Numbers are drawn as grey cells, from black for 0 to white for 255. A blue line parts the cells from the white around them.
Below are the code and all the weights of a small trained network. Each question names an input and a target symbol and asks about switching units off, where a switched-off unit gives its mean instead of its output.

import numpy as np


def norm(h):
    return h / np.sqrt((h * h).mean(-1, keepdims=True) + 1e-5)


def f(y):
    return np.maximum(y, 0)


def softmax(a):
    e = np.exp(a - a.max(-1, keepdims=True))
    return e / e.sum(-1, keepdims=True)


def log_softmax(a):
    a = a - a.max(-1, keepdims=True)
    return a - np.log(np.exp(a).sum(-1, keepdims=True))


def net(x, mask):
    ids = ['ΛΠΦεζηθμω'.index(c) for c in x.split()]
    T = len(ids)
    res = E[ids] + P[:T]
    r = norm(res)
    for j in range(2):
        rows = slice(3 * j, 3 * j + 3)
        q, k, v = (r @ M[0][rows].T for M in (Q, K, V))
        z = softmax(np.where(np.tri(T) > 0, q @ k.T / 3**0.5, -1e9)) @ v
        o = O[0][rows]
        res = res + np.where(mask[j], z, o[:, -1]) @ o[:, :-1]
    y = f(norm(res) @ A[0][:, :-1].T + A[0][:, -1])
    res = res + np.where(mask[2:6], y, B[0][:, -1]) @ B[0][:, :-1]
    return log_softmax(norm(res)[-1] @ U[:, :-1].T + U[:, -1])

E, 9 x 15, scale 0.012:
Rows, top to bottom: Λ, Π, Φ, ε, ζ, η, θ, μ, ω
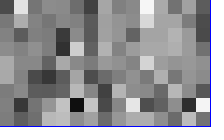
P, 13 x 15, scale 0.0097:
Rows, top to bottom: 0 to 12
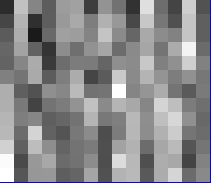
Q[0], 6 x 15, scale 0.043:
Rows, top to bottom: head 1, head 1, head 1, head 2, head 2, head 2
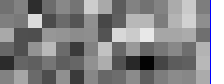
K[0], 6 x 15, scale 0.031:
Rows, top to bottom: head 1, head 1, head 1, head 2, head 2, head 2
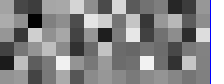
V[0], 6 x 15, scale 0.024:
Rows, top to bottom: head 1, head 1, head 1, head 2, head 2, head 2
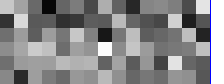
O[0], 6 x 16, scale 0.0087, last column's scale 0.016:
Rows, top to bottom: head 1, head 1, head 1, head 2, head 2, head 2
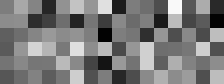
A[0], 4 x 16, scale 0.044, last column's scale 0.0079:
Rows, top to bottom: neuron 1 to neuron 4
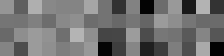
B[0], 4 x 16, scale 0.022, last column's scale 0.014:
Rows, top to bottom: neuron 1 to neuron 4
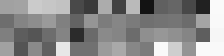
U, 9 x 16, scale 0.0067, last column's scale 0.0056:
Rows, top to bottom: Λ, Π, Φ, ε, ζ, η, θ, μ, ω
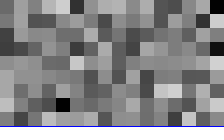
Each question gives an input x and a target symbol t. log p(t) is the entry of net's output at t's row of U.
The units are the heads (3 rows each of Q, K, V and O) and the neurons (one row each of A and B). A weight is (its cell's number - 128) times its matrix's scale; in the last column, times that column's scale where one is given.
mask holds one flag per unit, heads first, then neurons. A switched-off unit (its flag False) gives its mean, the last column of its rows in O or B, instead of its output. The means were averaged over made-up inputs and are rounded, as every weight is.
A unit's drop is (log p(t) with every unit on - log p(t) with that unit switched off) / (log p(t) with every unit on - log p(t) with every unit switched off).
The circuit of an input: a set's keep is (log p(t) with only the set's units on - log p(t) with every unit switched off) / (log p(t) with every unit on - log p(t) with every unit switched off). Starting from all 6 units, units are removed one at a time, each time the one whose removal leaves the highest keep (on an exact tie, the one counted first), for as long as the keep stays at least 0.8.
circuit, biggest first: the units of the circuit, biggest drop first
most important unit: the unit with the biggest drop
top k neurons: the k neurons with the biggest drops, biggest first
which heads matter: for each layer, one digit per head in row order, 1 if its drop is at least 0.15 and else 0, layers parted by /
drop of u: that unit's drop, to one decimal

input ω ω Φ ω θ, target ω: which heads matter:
10
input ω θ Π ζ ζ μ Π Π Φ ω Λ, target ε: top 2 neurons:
neuron 1; neuron 4
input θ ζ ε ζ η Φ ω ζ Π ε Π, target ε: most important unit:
head 2
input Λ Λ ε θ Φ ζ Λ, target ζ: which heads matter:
10
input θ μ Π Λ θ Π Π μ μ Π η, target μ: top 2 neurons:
neuron 1; neuron 4
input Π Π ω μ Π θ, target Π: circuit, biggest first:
head 1; neuron 4; head 2
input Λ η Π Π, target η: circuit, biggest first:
head 1; neuron 1
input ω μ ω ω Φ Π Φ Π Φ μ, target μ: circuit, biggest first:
head 1; neuron 1; neuron 4
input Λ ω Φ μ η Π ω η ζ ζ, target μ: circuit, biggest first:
head 1; neuron 1; neuron 4; head 2
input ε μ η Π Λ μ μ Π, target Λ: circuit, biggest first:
head 1; head 2
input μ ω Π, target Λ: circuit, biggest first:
head 2; head 1
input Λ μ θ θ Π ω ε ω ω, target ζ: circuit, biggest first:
head 1; head 2; neuron 1; neuron 3
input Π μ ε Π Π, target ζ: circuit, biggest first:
head 1; head 2; neuron 1; neuron 3
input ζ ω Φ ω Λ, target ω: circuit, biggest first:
head 1
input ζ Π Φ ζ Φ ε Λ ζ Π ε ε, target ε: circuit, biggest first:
neuron 3; head 2; neuron 4
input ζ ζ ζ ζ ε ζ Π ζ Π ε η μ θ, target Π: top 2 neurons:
neuron 4; neuron 1
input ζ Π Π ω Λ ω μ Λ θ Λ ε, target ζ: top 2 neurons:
neuron 1; neuron 3
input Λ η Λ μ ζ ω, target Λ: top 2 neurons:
neuron 4; neuron 1
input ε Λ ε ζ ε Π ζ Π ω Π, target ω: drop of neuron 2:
0.0
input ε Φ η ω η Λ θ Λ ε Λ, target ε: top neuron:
neuron 3
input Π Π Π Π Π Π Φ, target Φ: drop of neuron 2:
0.7
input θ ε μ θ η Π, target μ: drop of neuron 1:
0.3
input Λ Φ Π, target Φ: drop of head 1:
0.2
